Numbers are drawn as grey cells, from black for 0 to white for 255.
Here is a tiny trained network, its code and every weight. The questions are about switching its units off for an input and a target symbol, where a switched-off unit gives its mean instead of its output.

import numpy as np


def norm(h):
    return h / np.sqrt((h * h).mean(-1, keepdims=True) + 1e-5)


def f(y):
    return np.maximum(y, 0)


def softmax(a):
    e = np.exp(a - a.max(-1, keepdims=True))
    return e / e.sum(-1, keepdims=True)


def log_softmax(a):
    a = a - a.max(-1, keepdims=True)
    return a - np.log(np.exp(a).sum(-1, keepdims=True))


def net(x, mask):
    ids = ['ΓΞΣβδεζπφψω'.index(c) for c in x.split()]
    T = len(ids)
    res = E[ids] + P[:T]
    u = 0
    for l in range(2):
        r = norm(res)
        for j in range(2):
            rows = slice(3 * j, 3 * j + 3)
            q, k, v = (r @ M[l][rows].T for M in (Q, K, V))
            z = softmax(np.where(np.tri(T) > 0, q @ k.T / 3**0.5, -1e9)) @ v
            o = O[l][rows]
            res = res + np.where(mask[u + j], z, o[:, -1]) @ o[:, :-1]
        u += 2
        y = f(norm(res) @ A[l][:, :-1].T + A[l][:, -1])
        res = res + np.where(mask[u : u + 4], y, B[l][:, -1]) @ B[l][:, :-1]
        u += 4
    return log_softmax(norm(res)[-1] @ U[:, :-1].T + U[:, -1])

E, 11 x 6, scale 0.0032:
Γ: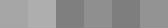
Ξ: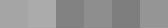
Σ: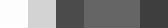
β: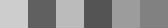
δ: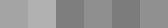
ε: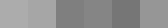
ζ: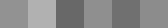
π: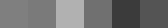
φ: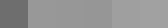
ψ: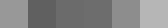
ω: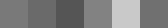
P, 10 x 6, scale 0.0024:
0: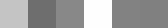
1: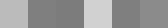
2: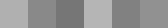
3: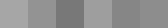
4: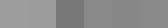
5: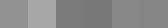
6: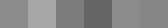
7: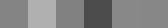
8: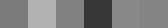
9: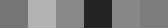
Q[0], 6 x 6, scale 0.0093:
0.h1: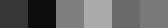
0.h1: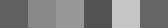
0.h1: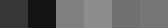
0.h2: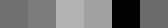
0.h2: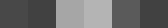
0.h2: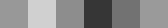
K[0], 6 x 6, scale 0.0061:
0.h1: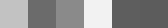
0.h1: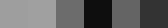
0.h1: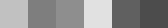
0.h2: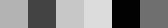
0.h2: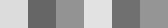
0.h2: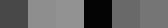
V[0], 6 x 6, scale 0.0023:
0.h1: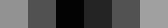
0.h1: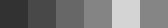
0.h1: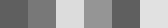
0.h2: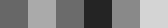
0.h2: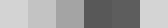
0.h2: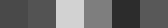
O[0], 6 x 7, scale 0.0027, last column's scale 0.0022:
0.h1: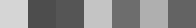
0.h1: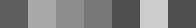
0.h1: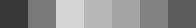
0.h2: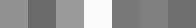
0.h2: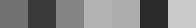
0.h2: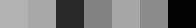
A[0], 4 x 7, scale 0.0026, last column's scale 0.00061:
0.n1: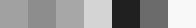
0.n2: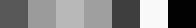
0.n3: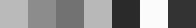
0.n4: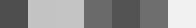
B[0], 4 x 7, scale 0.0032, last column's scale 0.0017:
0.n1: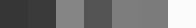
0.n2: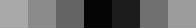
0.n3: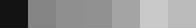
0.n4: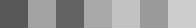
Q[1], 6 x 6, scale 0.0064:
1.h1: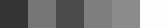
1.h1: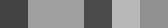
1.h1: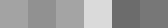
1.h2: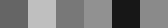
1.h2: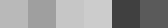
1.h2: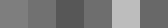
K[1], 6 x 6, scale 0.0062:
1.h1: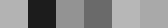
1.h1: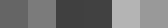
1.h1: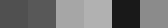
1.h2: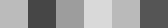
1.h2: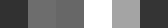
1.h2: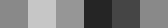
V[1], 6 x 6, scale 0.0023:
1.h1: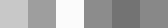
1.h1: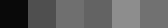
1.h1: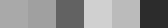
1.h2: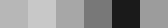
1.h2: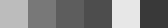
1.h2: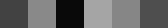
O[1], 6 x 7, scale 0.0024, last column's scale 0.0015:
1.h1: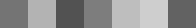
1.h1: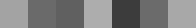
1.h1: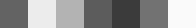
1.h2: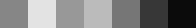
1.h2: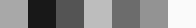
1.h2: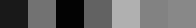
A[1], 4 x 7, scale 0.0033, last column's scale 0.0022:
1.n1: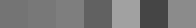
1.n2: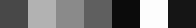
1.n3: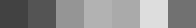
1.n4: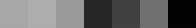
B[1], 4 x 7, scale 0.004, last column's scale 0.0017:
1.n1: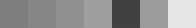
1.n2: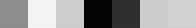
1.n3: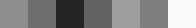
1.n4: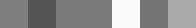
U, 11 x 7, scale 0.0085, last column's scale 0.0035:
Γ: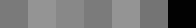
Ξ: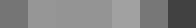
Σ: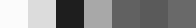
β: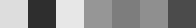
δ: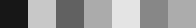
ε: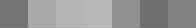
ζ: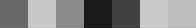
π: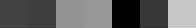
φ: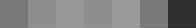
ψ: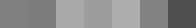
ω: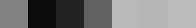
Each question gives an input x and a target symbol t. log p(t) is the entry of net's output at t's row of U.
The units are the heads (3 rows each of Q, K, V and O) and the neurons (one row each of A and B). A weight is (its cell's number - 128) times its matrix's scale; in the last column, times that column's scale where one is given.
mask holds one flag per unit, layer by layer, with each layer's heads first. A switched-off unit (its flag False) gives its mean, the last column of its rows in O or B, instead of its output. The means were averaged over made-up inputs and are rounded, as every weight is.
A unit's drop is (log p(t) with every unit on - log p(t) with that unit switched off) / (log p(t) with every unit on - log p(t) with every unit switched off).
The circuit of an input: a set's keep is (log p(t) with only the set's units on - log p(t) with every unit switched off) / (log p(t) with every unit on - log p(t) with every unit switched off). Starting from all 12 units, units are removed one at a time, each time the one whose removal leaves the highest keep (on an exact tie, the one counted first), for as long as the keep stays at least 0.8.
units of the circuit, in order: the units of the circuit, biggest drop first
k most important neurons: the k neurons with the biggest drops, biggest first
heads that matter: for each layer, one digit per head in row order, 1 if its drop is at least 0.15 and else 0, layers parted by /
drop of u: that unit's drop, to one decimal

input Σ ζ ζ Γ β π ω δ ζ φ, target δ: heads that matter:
01 / 00
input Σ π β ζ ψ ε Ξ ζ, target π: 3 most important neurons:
0.n1; 0.n3; 0.n4
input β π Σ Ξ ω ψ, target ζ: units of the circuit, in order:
1.n2; 0.h2
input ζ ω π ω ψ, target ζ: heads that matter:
00 / 00
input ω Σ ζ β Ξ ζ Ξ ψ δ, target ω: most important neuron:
1.n3
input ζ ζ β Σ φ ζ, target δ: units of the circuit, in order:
0.h1; 0.n4
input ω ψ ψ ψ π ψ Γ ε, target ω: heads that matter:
11 / 00
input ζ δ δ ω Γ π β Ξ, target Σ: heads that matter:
01 / 00
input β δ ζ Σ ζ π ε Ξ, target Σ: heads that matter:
01 / 01
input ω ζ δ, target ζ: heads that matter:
00 / 00
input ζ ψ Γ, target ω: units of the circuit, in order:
0.n1; 1.n3
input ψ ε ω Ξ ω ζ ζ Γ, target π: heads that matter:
11 / 11
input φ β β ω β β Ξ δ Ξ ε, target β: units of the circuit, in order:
0.h2; 0.h1
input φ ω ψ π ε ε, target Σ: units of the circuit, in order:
0.h2
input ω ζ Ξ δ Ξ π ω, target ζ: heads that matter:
01 / 01
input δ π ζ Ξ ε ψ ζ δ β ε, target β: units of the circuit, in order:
0.h1; 0.h2
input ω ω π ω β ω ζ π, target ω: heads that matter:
01 / 00
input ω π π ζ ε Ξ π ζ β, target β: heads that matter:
01 / 00
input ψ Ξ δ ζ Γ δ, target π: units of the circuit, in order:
0.h2; 0.n1
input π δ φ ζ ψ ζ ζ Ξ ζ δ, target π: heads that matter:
01 / 00
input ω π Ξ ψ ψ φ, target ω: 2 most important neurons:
1.n3; 0.n2
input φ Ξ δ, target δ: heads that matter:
10 / 00
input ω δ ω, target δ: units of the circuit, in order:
1.h2; 0.h1
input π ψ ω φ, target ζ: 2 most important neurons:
0.n2; 1.n2
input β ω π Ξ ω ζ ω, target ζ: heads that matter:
11 / 01
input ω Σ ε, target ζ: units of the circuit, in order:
0.n3; 1.n2
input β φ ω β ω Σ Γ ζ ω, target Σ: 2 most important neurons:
0.n1; 1.n2
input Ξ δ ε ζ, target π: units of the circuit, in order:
0.h2; 0.n1
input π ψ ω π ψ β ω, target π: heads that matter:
01 / 11
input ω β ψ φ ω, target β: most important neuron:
1.n2
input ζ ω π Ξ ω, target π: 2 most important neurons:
1.n2; 1.n1
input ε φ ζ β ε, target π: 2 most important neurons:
0.n1; 1.n2
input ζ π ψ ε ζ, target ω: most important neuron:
0.n1
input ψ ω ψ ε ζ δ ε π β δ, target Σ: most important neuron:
0.n1
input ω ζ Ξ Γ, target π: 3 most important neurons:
0.n1; 0.n3; 1.n1
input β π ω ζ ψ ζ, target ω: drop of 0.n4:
0.0
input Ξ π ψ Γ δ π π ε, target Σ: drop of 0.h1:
0.1
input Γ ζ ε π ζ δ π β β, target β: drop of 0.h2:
0.3
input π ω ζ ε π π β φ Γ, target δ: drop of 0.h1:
0.3
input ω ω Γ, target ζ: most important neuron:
1.n2
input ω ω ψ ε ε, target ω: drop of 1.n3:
0.2
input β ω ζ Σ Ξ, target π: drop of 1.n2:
0.2
